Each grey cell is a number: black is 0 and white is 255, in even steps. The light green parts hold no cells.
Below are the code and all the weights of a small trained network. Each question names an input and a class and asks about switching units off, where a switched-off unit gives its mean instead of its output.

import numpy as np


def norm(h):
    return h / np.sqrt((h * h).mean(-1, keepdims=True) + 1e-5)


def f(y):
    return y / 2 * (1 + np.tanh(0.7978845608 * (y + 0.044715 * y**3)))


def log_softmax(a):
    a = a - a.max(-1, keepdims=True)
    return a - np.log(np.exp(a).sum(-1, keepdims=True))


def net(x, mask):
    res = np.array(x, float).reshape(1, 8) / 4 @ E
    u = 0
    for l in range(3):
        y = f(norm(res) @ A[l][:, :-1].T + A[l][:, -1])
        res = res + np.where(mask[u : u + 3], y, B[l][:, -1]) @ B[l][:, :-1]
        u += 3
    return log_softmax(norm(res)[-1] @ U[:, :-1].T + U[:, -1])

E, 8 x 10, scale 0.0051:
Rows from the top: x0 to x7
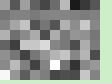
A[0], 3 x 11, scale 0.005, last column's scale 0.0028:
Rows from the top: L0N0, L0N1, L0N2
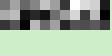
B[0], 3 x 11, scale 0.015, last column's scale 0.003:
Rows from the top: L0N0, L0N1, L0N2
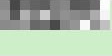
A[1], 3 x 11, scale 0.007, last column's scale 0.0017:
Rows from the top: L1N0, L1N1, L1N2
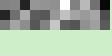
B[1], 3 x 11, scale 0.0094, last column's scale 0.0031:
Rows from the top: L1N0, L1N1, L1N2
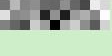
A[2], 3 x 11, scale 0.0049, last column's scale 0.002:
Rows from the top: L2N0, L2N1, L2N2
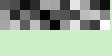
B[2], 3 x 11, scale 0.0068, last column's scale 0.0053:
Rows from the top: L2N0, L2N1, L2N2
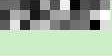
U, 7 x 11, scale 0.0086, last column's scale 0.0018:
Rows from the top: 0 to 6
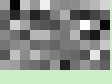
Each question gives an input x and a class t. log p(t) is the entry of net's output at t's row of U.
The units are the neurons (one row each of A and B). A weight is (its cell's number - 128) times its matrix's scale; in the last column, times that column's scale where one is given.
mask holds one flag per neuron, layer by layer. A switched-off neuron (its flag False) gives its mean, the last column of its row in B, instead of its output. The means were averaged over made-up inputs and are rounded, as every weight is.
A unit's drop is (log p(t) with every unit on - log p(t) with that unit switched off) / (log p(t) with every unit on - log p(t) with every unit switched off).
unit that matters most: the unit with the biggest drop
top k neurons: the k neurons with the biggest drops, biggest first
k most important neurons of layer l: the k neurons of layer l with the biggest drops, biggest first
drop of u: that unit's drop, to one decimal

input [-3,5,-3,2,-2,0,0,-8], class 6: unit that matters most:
L1N1
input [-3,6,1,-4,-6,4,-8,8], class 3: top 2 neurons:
L2N2, L0N2
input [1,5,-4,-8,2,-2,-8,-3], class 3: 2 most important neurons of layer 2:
L2N2, L2N1
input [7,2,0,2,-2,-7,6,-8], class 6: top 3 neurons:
L1N1, L0N0, L2N0
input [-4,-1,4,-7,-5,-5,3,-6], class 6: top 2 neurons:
L1N1, L1N0
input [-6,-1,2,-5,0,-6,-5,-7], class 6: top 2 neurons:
L1N1, L1N2
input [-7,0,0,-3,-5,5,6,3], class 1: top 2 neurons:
L0N0, L2N0
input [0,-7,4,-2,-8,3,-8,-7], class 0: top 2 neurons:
L0N1, L1N2
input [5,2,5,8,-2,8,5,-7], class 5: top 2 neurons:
L1N0, L0N0
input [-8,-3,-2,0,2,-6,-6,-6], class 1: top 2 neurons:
L0N0, L1N2
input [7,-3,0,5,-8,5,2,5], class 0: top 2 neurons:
L0N1, L0N0
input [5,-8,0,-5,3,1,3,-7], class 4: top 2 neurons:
L1N1, L0N0
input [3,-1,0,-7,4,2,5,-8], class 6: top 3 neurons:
L1N1, L0N1, L0N0
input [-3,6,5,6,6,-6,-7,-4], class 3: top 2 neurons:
L0N2, L0N1
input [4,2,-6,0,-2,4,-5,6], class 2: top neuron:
L0N2
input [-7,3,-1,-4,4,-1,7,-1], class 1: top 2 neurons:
L0N0, L2N0
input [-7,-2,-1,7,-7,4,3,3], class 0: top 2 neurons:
L0N1, L2N2
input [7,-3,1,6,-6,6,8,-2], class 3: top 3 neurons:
L1N2, L0N0, L2N1
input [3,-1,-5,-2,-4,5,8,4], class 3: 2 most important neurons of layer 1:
L1N2, L1N1
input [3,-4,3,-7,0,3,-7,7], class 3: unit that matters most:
L2N2
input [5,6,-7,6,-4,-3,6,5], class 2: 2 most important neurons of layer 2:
L2N1, L2N0
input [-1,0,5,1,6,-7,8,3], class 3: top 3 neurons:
L1N2, L0N1, L0N2
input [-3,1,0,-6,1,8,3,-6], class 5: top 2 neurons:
L1N0, L0N2
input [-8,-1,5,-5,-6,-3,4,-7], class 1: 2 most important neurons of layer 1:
L1N0, L1N2
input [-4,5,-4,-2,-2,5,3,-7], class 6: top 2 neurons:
L1N1, L0N2
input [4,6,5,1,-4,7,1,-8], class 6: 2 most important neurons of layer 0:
L0N0, L0N2
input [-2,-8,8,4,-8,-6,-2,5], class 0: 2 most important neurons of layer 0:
L0N1, L0N2
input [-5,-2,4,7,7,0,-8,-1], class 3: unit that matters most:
L0N1
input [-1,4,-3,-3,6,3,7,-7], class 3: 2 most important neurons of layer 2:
L2N1, L2N0
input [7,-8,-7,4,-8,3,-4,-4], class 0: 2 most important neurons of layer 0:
L0N1, L0N0
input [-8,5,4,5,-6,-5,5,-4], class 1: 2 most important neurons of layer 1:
L1N0, L1N2
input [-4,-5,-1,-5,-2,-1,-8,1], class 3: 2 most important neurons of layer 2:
L2N2, L2N1
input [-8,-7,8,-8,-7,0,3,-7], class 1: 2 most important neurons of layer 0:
L0N0, L0N2
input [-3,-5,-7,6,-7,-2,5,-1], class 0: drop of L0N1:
1.1
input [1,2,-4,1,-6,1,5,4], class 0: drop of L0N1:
1.0
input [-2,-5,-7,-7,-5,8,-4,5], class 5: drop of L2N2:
0.0
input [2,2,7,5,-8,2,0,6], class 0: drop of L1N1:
0.1
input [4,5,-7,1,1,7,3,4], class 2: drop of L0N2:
0.7
